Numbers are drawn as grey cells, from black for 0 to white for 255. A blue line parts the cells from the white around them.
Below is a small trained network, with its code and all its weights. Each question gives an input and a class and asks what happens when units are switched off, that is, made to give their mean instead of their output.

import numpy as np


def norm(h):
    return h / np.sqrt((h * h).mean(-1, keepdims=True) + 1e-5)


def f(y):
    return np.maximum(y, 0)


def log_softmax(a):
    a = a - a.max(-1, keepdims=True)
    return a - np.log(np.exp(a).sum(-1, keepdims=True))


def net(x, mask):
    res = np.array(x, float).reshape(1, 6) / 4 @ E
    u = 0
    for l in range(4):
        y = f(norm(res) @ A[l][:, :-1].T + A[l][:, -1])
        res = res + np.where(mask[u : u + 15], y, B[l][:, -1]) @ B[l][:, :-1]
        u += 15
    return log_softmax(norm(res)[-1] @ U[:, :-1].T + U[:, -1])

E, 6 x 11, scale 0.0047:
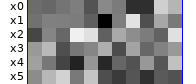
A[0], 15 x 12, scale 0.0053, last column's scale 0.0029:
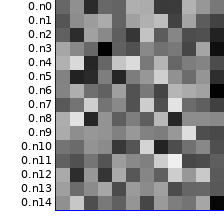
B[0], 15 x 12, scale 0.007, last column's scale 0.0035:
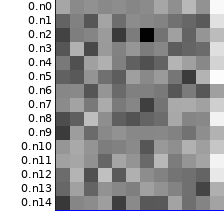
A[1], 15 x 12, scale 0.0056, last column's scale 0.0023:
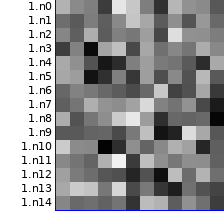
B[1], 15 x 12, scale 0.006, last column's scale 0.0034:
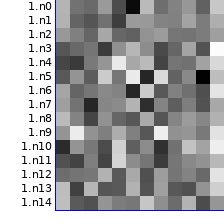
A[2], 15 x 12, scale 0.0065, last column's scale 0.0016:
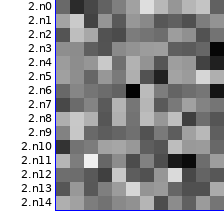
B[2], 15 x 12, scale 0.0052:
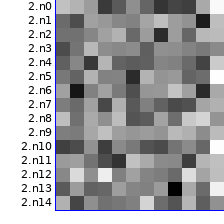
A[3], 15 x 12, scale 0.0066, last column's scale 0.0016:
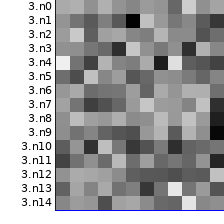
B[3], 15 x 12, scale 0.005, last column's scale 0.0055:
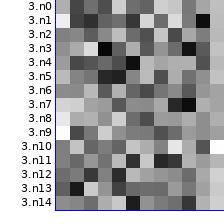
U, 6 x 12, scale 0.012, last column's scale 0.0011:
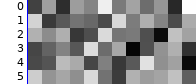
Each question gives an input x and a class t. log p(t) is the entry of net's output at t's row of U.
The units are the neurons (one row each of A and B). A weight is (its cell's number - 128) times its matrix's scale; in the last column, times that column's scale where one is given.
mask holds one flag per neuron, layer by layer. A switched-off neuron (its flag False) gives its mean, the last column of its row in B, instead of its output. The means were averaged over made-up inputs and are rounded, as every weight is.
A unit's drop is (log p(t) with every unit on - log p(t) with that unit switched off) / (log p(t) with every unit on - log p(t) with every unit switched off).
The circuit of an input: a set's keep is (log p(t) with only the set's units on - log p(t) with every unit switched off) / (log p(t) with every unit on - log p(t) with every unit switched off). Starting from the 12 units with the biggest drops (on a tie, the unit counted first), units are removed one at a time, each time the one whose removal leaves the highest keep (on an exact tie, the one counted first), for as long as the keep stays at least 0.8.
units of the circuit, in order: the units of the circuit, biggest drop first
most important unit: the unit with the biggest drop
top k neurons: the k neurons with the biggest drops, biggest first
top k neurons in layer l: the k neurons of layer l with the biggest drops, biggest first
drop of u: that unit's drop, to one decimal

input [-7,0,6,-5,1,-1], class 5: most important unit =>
0.n11
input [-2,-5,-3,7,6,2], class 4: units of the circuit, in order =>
[0.n4, 3.n13]
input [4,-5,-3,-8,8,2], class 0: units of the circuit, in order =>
[0.n3, 1.n5]
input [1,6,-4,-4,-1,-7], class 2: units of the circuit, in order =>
[2.n0, 0.n5]
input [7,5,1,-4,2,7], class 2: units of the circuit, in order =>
[1.n13, 2.n11]
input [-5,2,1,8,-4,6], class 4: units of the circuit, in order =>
[0.n4, 0.n8]
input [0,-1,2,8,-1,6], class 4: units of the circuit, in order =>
[0.n4, 0.n8]
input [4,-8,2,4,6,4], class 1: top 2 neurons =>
[1.n0, 1.n8]
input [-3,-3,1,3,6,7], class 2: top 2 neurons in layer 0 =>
[0.n1, 0.n7]
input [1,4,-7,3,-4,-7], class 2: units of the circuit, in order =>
[0.n5, 2.n0]
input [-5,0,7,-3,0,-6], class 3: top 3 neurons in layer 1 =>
[1.n11, 1.n3, 1.n13]
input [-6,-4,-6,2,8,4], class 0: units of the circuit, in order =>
[1.n5, 0.n3]
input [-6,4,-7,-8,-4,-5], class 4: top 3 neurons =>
[0.n2, 0.n7, 1.n3]
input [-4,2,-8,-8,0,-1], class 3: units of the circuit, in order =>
[1.n10]
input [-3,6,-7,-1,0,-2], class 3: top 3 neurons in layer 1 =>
[1.n10, 1.n4, 1.n0]
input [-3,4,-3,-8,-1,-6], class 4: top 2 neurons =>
[0.n2, 0.n7]
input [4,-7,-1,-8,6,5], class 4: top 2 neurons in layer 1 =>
[1.n12, 1.n6]
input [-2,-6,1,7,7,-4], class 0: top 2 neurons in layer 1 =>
[1.n5, 1.n3]
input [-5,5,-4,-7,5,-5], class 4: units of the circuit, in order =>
[0.n2, 0.n7]
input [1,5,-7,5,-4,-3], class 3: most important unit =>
1.n4
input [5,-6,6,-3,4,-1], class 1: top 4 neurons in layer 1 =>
[1.n0, 1.n8, 1.n10, 1.n4]
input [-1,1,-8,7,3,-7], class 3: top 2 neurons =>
[1.n10, 1.n4]
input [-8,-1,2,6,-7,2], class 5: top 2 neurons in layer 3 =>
[3.n8, 3.n0]
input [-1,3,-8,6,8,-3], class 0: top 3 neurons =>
[1.n5, 0.n3, 1.n12]
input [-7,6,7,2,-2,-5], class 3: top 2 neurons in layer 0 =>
[0.n0, 0.n10]
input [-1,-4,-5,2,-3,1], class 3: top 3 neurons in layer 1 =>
[1.n10, 1.n4, 1.n6]
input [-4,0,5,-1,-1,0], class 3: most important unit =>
1.n11
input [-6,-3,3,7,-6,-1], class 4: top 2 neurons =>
[0.n4, 3.n13]
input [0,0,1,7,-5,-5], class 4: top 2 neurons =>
[0.n4, 0.n8]
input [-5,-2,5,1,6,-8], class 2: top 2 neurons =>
[2.n0, 0.n5]
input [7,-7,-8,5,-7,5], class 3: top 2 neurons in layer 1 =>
[1.n10, 1.n5]
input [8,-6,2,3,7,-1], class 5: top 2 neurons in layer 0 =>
[0.n0, 0.n10]
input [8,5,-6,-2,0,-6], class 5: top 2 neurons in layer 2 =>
[2.n9, 2.n11]
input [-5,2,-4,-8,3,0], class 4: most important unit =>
0.n2
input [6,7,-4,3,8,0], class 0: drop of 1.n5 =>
1.0
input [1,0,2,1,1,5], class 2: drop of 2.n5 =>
0.0
